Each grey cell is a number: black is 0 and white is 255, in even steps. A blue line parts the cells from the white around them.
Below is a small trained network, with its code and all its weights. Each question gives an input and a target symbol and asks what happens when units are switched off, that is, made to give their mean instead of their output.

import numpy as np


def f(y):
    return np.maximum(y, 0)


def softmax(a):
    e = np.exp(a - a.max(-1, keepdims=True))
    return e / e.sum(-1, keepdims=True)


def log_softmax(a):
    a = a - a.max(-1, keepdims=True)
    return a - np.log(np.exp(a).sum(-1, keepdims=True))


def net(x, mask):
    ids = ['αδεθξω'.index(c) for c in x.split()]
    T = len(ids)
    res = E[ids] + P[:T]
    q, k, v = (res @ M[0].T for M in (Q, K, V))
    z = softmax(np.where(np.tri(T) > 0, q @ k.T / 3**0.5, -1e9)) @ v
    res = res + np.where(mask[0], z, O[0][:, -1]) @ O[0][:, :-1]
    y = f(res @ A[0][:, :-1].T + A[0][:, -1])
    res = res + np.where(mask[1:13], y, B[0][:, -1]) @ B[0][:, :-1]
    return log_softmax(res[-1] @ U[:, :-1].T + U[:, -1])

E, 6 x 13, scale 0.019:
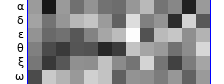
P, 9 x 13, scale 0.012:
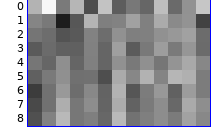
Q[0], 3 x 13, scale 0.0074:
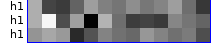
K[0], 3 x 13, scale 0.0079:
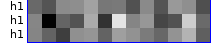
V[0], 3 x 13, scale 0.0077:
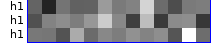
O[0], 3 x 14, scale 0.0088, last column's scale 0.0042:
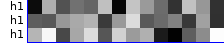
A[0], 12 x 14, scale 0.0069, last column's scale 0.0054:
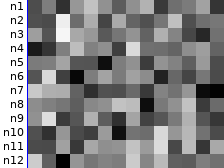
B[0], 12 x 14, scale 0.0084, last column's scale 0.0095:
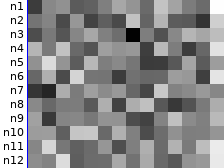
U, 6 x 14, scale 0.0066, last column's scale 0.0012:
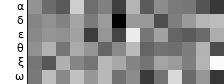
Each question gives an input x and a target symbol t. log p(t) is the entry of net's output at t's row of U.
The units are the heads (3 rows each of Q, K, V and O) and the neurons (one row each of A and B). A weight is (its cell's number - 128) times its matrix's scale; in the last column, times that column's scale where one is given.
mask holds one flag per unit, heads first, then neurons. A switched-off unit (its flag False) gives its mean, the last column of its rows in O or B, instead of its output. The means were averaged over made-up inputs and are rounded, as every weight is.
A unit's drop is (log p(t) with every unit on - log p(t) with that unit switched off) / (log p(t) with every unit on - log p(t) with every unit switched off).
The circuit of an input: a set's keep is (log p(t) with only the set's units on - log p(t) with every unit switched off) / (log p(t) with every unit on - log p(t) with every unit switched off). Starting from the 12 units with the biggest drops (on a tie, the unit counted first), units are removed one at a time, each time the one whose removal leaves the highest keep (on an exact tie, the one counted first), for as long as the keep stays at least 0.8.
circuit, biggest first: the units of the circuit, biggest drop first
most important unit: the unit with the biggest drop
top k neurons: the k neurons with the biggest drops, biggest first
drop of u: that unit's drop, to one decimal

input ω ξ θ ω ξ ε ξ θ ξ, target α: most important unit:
n2
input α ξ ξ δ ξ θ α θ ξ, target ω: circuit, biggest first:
[n10; h1]
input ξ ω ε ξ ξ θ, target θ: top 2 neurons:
[n5; n10]
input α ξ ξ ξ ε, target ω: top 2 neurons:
[n10; n11]
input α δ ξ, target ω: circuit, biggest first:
[h1; n10]
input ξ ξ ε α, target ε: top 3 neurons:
[n4; n1; n3]
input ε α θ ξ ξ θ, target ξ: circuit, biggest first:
[h1; n6]
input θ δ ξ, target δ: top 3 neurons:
[n4; n6; n2]
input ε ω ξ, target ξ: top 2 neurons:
[n6; n2]
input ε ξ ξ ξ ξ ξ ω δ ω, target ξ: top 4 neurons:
[n6; n11; n5; n10]
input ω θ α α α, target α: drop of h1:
0.7
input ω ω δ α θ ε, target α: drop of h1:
1.3
